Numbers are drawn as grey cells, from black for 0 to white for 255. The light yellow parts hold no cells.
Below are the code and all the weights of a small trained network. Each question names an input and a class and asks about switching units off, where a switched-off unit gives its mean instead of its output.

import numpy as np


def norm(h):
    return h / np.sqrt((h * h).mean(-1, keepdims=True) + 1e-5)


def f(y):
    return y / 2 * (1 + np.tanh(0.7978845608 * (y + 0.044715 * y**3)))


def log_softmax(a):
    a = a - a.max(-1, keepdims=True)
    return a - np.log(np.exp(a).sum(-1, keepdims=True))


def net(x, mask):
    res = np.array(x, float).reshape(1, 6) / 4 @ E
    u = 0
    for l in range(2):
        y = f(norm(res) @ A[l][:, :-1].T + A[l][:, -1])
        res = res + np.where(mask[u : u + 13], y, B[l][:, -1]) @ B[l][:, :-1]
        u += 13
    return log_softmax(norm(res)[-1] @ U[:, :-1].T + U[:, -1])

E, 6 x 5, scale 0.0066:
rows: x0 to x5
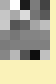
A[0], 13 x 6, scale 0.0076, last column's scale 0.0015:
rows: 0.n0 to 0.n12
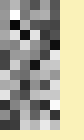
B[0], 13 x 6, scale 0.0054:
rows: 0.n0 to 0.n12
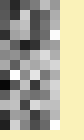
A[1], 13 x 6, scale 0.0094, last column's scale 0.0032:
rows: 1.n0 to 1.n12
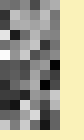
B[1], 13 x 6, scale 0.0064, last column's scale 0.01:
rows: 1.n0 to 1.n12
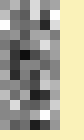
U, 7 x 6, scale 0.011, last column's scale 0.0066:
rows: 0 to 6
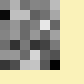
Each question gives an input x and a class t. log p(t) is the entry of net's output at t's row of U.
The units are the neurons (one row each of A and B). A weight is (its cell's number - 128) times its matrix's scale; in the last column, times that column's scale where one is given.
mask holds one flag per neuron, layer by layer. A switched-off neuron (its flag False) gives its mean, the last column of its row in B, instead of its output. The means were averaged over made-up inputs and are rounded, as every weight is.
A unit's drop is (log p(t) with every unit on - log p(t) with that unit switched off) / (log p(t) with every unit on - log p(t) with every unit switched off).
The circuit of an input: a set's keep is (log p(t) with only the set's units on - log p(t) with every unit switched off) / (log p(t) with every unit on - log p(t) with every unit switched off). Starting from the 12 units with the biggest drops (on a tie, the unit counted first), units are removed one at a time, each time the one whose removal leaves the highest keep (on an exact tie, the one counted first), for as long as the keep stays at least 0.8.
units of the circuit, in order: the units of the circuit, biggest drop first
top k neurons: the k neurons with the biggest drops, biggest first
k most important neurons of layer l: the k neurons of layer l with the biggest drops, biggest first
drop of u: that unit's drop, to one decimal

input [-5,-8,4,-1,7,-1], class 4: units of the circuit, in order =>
[1.n9]
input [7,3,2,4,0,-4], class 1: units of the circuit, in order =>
[0.n3 0.n8]
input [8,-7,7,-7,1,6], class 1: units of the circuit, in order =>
[1.n2 0.n3 0.n8]
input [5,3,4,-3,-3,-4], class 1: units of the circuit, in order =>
[0.n3 0.n8]
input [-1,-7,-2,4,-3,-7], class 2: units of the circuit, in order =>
[1.n11 1.n8]
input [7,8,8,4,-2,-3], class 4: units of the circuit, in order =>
[1.n12 0.n1 1.n5]
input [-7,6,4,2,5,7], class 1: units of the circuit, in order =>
[0.n11 0.n12]
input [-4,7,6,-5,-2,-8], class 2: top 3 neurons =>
[1.n11 1.n4 1.n1]
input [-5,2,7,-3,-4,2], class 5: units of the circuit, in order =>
[1.n1 0.n7 1.n8]
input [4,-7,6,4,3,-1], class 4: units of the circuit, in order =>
[1.n9 0.n10]
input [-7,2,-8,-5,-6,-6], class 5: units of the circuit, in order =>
[0.n10 0.n8]
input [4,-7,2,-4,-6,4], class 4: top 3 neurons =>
[1.n9 0.n12 1.n10]
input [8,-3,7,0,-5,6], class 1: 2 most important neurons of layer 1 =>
[1.n2 1.n5]
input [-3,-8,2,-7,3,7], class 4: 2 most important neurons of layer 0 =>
[0.n10 0.n5]
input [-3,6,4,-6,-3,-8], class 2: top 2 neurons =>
[1.n11 1.n4]
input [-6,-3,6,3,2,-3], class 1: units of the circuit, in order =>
[0.n12]
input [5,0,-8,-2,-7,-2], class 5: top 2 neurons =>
[0.n10 0.n5]
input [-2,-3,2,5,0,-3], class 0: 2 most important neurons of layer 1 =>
[1.n8 1.n10]
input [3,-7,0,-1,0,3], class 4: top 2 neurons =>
[1.n9 0.n12]
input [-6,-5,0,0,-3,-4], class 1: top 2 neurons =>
[0.n12 0.n2]
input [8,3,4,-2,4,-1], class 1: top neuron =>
[0.n3]
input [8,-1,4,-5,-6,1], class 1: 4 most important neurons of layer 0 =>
[0.n3 0.n8 0.n1 0.n10]
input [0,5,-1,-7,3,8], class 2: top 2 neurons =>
[0.n0 1.n2]
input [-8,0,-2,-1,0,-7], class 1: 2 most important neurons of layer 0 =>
[0.n12 0.n2]
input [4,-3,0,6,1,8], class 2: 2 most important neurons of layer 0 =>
[0.n6 0.n12]
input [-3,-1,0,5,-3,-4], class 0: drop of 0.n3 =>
0.2
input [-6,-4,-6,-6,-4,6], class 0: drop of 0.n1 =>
-0.1
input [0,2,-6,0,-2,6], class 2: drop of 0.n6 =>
0.3
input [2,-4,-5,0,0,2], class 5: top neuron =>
[0.n6]
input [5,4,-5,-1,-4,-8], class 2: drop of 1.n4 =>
0.3
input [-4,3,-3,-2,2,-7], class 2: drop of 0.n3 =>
0.1
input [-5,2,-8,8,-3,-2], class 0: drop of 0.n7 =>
0.0
